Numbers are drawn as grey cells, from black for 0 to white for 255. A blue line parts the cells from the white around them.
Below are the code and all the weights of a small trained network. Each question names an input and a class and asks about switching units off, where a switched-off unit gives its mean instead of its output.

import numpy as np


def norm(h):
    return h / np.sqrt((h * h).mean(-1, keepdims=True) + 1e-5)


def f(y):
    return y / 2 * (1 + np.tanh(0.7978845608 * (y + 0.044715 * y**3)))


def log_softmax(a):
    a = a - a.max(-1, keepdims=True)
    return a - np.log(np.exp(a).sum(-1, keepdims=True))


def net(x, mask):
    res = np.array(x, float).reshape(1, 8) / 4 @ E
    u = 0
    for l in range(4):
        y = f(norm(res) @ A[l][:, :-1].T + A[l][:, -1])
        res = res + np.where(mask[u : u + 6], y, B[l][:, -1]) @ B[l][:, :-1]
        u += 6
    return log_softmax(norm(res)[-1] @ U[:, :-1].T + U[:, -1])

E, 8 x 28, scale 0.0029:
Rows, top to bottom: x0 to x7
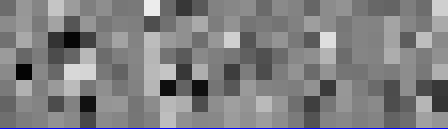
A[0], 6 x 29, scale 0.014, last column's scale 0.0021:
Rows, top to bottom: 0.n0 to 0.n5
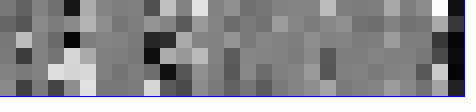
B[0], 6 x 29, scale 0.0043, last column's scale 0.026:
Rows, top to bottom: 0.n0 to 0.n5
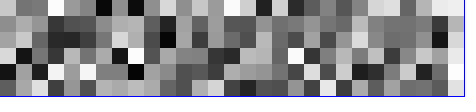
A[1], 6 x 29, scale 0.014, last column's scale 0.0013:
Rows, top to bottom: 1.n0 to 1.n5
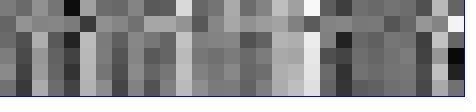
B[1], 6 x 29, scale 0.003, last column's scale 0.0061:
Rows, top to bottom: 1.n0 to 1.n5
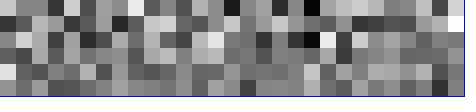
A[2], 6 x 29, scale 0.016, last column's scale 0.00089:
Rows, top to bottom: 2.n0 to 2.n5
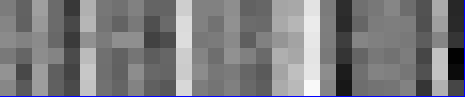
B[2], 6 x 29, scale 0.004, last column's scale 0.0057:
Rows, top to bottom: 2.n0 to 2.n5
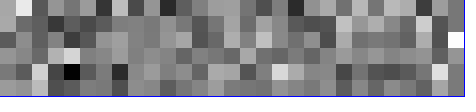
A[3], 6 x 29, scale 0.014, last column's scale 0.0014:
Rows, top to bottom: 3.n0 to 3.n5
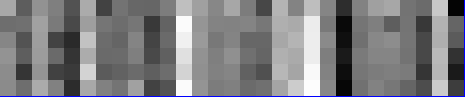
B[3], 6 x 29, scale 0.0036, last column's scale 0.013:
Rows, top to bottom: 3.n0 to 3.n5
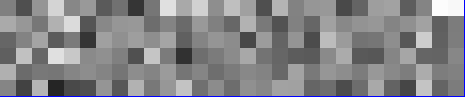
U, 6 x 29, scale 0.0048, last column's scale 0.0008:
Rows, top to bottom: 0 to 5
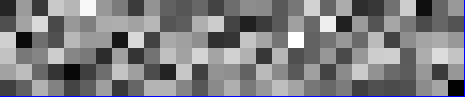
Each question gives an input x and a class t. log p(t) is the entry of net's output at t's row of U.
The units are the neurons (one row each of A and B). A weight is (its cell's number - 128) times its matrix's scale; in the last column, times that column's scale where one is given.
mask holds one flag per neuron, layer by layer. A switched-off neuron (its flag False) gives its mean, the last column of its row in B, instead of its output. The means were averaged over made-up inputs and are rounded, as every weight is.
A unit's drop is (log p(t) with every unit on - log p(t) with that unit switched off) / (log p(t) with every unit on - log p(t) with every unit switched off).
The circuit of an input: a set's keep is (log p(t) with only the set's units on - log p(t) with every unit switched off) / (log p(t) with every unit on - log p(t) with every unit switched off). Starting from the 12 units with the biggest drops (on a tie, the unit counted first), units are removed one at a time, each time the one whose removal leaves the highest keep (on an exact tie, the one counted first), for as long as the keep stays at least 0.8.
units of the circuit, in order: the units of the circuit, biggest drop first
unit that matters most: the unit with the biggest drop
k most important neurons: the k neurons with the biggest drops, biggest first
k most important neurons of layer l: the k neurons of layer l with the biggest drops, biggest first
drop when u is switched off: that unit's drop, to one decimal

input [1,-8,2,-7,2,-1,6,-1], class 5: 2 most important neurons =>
0.n0; 0.n4
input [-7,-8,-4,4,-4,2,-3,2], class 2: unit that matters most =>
0.n3
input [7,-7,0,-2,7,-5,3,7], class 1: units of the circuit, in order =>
0.n0; 0.n3; 0.n4
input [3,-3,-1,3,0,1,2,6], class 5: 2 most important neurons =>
0.n4; 0.n3
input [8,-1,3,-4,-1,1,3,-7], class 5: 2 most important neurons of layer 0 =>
0.n4; 0.n0
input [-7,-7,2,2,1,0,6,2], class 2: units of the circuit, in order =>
0.n0; 0.n2
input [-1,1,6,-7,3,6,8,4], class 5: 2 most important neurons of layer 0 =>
0.n0; 0.n4
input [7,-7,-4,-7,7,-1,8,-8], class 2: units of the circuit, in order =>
0.n4; 0.n0
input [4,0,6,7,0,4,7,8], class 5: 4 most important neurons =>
0.n0; 0.n4; 0.n3; 0.n5
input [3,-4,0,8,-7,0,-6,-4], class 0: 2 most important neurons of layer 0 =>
0.n4; 0.n1
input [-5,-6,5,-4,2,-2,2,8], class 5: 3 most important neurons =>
1.n1; 0.n0; 0.n3
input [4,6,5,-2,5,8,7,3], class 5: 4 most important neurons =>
0.n4; 0.n0; 0.n3; 0.n5
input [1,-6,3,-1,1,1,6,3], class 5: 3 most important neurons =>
0.n0; 0.n4; 0.n3
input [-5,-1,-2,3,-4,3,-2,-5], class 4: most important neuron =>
0.n2
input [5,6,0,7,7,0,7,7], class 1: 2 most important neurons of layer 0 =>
0.n5; 0.n1
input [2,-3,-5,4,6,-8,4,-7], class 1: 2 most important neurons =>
0.n5; 0.n1
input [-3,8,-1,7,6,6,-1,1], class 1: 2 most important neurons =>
0.n5; 0.n1
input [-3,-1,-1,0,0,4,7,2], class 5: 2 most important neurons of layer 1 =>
1.n1; 1.n0
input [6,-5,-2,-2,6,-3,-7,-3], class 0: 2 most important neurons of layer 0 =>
0.n4; 0.n2
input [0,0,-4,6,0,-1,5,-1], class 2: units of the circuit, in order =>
0.n3
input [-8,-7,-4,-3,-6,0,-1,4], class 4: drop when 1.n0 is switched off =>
0.1
